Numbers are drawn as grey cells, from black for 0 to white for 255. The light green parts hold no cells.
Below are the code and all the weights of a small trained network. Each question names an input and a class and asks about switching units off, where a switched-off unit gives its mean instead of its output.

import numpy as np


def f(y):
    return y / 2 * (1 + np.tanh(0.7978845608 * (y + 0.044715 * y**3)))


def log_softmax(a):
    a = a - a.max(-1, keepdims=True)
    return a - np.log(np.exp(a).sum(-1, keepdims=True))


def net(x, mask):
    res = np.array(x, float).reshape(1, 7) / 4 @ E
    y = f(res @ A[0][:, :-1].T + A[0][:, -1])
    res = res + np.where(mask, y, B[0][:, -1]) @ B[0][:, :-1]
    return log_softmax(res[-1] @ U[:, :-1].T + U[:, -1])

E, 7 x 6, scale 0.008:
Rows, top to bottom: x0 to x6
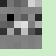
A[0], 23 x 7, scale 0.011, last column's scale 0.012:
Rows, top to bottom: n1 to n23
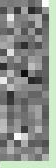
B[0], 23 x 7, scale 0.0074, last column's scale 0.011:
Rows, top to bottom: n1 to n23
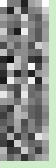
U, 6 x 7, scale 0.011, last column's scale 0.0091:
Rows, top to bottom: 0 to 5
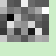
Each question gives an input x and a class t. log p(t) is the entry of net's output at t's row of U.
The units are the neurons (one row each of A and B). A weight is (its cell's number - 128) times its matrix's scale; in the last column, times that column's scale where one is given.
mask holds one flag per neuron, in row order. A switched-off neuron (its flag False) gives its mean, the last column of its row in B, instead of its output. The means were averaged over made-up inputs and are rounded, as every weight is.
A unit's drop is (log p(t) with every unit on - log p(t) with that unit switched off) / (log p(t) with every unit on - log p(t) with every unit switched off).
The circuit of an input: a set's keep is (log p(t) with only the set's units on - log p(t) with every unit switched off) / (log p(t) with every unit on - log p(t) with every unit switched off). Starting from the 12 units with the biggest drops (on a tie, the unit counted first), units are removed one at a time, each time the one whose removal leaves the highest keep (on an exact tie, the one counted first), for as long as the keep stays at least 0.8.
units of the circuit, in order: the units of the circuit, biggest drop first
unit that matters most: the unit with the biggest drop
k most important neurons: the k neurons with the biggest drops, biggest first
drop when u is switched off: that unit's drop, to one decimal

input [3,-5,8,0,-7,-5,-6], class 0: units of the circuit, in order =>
n5, n14
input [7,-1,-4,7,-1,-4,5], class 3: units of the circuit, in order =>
n10
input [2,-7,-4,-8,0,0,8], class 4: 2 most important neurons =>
n11, n7
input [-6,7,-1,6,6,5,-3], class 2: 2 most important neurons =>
n2, n21
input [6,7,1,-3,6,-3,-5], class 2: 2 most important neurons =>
n2, n12
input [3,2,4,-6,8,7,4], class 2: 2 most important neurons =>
n2, n21
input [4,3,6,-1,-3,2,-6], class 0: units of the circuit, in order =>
n5, n14
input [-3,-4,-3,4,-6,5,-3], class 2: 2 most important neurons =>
n9, n19
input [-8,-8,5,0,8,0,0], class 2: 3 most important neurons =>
n2, n21, n10
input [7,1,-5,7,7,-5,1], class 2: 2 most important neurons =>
n21, n12
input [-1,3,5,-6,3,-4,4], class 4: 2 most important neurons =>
n7, n11
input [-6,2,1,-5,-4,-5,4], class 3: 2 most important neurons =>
n12, n2
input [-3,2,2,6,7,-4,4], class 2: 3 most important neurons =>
n2, n21, n7
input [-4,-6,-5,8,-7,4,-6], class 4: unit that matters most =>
n20
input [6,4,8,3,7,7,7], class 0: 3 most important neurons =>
n14, n5, n15
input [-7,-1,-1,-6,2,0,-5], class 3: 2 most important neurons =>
n12, n20
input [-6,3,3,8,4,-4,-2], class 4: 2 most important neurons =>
n20, n10
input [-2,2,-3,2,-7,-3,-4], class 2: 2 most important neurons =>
n9, n19
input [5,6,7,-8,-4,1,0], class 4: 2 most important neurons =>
n11, n7
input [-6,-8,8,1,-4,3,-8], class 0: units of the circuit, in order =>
n14
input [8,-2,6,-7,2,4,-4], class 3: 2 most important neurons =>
n10, n20
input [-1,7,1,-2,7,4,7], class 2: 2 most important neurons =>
n2, n21
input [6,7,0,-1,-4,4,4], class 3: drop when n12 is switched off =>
-0.2
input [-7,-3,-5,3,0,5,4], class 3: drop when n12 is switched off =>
1.2
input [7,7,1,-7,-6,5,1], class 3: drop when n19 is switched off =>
-0.1
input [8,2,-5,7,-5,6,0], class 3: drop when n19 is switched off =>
0.0
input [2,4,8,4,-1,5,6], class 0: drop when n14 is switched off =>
0.1
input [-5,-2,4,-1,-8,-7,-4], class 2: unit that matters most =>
n9
